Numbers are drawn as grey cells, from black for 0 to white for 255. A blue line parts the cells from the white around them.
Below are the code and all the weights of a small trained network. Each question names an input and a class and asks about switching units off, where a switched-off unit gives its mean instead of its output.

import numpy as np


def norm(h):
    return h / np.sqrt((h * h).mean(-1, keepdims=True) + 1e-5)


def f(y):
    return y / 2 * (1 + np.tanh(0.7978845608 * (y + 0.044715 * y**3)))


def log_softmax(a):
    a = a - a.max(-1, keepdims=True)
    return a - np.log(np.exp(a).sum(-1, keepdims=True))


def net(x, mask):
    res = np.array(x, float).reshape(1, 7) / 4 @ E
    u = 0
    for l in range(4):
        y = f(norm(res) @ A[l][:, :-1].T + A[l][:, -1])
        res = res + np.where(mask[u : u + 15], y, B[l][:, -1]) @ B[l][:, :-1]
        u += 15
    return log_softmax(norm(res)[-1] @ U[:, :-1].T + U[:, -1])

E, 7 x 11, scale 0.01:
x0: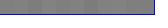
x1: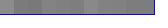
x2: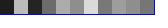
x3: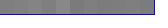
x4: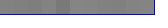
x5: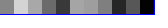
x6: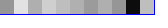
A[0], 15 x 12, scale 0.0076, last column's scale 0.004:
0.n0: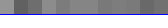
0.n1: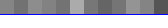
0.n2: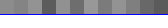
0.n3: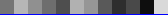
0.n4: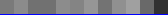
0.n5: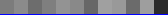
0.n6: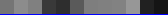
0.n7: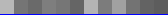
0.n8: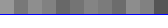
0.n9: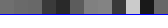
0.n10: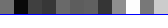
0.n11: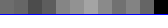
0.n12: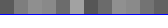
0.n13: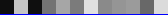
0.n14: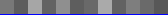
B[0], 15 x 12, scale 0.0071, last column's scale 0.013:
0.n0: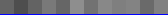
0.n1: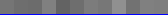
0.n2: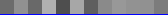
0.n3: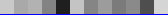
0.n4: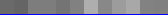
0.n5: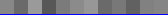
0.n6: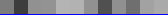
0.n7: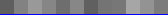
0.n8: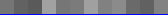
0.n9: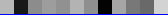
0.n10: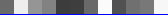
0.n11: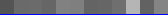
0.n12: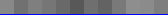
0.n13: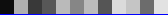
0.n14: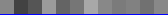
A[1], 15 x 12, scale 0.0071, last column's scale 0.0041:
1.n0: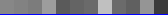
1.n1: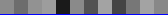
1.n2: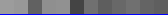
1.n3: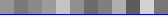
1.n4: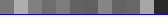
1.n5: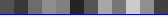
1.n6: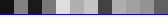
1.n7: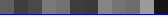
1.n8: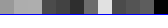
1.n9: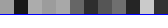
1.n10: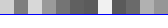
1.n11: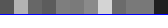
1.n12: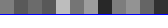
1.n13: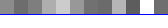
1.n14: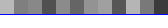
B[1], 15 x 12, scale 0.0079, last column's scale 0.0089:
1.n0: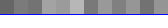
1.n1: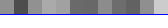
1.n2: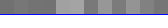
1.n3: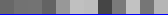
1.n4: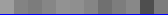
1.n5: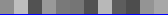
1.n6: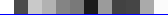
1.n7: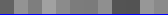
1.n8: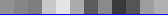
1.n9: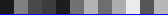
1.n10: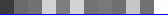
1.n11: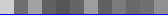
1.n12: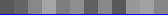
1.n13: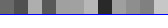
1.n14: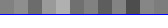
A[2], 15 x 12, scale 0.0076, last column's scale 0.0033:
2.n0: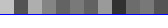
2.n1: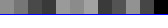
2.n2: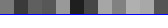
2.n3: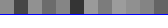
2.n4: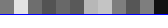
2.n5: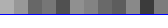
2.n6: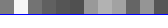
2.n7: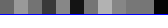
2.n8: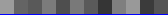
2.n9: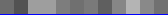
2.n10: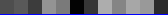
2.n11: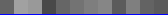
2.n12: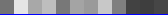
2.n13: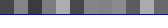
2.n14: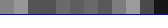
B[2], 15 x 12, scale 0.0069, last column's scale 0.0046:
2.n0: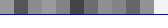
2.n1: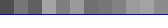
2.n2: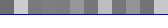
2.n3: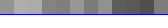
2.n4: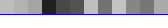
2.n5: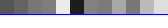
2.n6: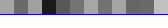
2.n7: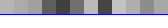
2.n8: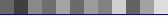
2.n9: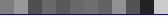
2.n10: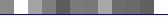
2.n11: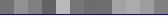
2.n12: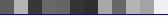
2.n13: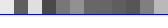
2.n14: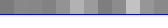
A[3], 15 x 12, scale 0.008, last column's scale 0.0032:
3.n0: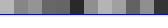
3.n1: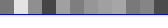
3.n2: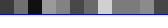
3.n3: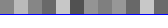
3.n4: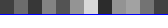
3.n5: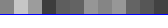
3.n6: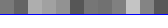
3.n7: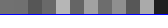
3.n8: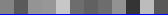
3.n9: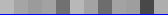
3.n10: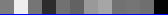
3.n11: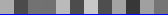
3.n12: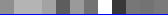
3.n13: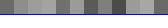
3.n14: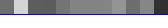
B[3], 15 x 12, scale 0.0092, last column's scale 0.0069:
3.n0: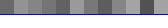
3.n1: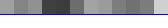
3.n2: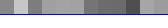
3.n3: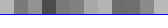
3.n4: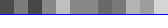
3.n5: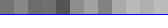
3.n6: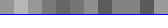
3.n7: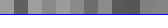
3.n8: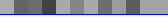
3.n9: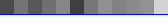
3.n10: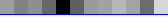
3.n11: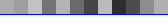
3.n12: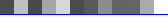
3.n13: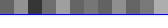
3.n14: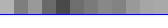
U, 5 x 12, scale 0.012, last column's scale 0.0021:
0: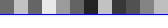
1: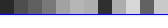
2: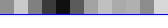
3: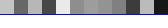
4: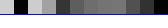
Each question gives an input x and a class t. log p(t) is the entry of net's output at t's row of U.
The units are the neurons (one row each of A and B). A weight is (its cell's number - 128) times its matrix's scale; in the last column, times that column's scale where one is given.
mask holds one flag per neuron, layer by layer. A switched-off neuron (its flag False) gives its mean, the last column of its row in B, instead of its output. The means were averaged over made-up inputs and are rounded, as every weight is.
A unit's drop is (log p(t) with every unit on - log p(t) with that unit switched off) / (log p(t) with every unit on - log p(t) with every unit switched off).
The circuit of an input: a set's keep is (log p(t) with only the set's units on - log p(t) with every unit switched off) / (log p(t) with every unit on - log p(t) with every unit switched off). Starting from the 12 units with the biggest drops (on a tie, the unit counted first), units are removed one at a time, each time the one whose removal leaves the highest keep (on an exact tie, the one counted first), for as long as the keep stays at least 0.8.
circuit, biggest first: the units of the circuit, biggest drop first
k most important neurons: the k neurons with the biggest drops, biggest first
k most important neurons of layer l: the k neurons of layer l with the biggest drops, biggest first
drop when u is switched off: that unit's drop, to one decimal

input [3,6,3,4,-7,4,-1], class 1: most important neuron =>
(0.n3)
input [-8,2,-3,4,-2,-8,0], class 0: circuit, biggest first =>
(0.n9; 1.n5)
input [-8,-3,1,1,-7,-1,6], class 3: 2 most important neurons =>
(0.n10; 0.n3)
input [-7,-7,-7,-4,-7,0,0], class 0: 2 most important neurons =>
(0.n9; 0.n6)
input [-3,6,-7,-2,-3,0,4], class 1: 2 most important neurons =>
(0.n10; 0.n3)
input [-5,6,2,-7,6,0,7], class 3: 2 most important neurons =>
(0.n10; 0.n3)
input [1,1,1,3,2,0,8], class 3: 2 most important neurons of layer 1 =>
(1.n13; 1.n9)
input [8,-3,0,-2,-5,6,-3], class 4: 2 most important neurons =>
(0.n13; 0.n3)
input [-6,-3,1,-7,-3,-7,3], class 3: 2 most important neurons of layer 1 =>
(1.n10; 1.n6)
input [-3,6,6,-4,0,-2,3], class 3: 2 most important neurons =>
(0.n10; 1.n6)
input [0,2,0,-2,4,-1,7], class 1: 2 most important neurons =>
(0.n13; 0.n10)
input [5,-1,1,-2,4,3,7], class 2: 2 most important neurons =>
(1.n6; 0.n10)
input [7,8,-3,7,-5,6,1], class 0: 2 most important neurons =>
(0.n3; 3.n12)
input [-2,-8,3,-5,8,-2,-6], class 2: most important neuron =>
(0.n10)
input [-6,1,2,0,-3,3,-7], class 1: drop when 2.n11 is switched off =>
0.0
